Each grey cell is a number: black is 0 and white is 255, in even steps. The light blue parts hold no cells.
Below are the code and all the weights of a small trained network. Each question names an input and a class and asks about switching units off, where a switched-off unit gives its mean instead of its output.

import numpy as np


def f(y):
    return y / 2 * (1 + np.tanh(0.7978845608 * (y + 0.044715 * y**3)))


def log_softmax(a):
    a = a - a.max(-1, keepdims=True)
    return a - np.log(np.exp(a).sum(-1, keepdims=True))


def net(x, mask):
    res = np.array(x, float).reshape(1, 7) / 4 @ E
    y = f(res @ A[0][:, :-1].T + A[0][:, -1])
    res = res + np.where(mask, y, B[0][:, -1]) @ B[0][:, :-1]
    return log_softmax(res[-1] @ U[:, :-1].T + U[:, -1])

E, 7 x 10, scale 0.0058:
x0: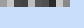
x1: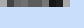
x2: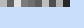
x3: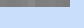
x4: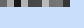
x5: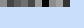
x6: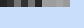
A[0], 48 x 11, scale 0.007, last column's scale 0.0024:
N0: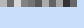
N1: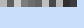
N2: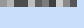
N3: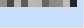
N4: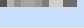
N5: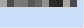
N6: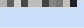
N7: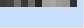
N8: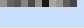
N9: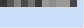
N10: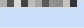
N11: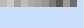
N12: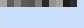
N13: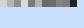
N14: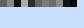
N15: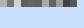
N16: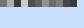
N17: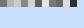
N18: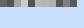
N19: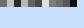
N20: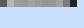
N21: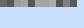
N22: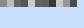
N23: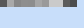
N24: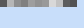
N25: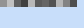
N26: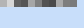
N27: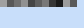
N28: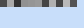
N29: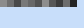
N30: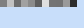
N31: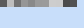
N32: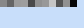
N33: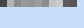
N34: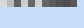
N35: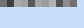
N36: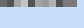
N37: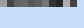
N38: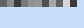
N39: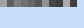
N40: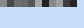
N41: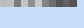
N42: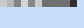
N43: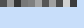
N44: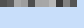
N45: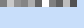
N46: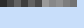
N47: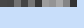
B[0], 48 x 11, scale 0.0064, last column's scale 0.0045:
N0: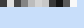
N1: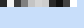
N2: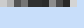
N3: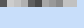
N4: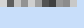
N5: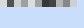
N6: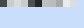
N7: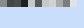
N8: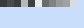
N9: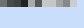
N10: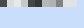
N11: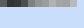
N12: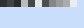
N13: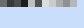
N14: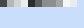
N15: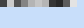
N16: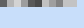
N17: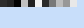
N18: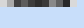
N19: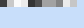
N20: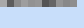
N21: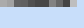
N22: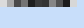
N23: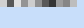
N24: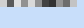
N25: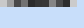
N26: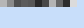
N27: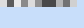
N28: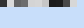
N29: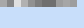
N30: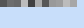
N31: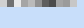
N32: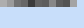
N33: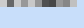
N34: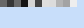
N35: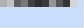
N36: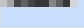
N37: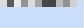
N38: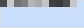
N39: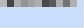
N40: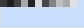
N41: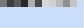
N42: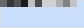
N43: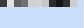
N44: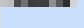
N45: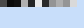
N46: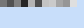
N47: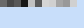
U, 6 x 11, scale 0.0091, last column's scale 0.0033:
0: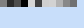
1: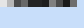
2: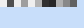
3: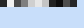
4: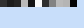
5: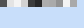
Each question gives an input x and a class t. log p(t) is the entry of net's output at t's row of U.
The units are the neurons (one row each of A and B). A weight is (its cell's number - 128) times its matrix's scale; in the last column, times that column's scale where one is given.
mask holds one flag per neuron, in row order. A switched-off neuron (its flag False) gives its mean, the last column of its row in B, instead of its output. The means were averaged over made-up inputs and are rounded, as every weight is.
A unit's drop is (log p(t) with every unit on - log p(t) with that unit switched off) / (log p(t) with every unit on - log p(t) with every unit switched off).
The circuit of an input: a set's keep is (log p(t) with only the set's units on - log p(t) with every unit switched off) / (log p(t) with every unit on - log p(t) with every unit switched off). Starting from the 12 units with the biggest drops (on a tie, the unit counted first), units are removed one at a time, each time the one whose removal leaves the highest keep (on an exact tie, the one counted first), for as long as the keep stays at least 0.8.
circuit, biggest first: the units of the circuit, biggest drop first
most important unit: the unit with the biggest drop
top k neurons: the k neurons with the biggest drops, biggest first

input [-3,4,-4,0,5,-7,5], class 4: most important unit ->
N45
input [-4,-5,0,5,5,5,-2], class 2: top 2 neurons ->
[N31, N23]
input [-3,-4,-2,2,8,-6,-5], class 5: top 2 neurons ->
[N19, N16]
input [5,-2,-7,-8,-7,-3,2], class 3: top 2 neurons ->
[N43, N28]
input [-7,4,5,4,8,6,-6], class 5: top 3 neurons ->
[N14, N16, N19]
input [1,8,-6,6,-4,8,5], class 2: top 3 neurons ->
[N37, N27, N5]
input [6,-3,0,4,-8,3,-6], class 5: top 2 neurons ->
[N6, N10]
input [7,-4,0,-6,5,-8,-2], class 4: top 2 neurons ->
[N45, N17]
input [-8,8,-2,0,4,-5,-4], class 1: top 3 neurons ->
[N18, N44, N36]
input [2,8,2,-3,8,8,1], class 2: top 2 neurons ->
[N27, N37]
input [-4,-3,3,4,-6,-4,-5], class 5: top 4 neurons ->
[N10, N6, N3, N7]
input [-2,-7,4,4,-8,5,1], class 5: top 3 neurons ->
[N10, N6, N3]
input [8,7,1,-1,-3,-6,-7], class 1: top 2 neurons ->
[N22, N2]
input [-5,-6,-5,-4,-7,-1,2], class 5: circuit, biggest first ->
[N10]
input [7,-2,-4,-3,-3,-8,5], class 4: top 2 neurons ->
[N17, N45]
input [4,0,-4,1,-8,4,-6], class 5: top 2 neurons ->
[N6, N10]
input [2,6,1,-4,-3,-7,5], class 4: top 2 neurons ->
[N17, N45]
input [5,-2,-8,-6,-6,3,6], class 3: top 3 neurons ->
[N43, N28, N38]
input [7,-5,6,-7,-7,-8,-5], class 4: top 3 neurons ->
[N17, N45, N11]
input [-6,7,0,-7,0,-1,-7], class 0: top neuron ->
[N34]
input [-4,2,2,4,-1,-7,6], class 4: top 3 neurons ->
[N17, N45, N34]
